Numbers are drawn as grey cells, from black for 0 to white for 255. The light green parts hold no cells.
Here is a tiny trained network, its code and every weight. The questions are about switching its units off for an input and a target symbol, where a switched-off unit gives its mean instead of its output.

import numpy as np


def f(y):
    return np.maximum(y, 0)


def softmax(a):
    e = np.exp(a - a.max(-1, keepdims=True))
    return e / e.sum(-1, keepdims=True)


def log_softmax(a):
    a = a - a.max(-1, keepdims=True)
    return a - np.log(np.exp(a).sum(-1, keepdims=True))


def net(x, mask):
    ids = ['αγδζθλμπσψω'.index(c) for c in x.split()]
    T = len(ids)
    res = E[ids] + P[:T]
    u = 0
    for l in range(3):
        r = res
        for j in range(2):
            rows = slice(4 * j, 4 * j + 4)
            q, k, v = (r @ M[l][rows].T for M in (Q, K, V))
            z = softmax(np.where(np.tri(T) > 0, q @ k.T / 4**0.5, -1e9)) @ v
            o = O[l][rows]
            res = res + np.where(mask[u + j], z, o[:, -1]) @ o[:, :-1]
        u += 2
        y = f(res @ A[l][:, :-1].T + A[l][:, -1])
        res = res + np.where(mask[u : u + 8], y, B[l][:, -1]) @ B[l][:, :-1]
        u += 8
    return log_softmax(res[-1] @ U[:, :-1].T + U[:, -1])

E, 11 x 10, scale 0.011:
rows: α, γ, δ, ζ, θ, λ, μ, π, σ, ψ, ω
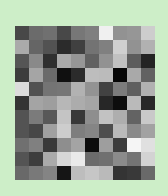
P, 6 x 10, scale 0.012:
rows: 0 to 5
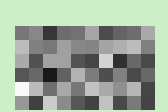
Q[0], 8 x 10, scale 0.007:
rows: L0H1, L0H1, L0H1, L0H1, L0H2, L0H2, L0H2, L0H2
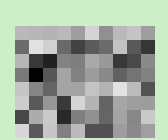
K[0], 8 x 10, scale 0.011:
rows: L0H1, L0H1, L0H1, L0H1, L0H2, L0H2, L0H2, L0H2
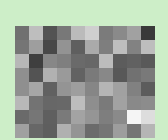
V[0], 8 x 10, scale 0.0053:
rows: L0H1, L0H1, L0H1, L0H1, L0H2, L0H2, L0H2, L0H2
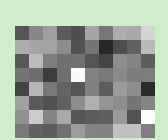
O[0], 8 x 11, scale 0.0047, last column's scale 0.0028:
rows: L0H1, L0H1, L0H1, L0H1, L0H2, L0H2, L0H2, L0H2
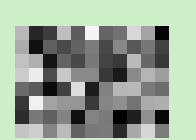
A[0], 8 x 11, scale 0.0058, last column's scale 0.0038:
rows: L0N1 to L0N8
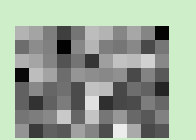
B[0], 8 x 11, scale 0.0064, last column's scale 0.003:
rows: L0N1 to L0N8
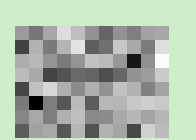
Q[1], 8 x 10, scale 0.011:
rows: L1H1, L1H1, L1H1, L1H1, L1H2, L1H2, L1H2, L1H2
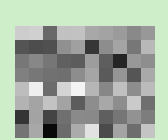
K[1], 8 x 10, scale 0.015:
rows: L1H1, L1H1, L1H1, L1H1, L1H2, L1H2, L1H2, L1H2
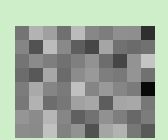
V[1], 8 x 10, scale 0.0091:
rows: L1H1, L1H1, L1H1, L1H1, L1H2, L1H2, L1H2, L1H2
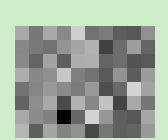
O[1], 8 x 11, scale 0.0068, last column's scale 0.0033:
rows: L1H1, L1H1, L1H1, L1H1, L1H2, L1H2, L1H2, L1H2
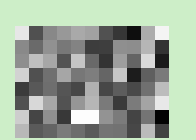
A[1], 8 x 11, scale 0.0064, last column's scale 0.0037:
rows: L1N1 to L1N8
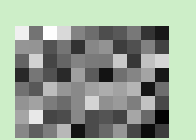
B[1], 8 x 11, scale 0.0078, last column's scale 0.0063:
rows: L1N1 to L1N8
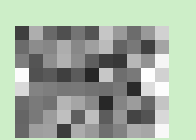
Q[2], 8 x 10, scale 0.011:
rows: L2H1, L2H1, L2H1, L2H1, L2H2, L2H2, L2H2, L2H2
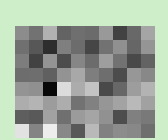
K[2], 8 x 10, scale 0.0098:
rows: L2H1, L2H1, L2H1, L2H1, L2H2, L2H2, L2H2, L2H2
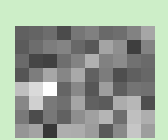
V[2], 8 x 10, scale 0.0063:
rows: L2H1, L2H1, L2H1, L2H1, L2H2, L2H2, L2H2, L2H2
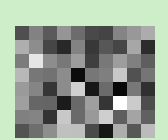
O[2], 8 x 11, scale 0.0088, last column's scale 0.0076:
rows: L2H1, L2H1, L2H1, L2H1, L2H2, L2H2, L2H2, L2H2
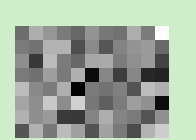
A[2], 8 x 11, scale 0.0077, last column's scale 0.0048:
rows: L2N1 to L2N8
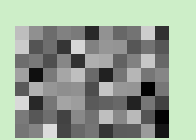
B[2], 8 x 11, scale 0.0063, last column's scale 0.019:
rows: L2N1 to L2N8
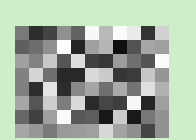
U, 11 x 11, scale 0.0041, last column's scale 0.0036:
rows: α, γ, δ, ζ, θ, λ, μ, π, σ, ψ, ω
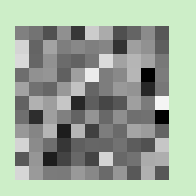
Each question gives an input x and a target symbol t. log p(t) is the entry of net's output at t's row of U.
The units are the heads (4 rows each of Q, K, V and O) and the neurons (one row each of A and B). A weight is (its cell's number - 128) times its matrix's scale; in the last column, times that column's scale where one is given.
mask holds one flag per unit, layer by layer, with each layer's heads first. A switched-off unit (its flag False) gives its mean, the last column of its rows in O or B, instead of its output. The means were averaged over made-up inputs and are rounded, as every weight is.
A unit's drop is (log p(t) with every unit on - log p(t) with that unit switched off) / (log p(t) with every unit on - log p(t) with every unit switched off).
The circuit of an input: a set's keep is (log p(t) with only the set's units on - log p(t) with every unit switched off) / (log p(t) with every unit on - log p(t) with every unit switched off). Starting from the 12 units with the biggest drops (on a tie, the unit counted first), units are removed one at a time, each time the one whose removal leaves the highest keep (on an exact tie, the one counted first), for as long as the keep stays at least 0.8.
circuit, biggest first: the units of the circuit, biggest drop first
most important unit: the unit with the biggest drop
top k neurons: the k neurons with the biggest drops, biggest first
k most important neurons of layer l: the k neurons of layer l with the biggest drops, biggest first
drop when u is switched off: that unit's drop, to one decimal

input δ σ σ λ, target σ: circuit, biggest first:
[L2H2 L1H1 L2N3]
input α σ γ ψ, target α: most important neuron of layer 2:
[L2N2]
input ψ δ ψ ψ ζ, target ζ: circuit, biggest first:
[L1H2 L0N5]
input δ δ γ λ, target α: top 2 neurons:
[L2N2 L2N3]
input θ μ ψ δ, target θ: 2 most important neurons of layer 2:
[L2N6 L2N1]
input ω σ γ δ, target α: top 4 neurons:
[L2N2 L2N3 L2N4 L1N3]
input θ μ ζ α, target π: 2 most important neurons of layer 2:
[L2N3 L2N1]
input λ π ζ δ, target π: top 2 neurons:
[L1N4 L0N8]
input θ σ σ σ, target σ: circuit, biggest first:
[L2H2 L2N3 L1H1]
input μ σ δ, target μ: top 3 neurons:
[L2N7 L2N5 L2N2]
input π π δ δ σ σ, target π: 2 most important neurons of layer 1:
[L1N4 L1N3]
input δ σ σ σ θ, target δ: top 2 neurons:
[L1N1 L2N1]
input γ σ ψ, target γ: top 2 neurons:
[L2N2 L2N6]
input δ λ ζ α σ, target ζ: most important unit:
L0H2
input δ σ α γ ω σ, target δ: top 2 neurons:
[L2N1 L1N5]
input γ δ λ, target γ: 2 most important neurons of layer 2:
[L2N2 L2N6]
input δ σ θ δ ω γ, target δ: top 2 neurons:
[L0N3 L2N1]
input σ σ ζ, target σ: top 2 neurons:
[L1N5 L1N2]
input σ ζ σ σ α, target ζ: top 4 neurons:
[L0N2 L1N4 L1N6 L0N5]
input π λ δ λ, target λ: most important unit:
L1H2
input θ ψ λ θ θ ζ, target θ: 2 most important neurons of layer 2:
[L2N6 L2N1]
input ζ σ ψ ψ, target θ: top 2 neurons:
[L2N6 L2N1]
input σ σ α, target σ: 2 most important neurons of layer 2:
[L2N3 L2N1]
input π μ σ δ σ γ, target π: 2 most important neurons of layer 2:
[L2N5 L2N1]
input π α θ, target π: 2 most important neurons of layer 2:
[L2N5 L2N1]
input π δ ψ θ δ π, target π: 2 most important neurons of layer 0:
[L0N6 L0N3]
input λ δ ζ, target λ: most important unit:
L2H1
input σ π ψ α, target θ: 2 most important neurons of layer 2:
[L2N6 L2N1]
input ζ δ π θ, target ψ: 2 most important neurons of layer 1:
[L1N5 L1N3]
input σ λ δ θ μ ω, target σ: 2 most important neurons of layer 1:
[L1N2 L1N8]
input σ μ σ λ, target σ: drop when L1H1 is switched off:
0.2
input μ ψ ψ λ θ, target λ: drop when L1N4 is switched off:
0.1
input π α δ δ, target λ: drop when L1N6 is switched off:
0.0
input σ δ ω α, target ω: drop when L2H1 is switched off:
0.6
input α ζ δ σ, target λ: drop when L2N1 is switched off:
0.1
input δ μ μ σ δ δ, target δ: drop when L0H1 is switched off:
0.2
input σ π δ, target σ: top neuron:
[L1N2]
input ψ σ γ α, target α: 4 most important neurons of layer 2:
[L2N2 L2N3 L2N4 L2N6]
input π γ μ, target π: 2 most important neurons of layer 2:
[L2N5 L2N1]
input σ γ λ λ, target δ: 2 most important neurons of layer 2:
[L2N1 L2N8]
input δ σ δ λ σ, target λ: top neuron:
[L1N7]
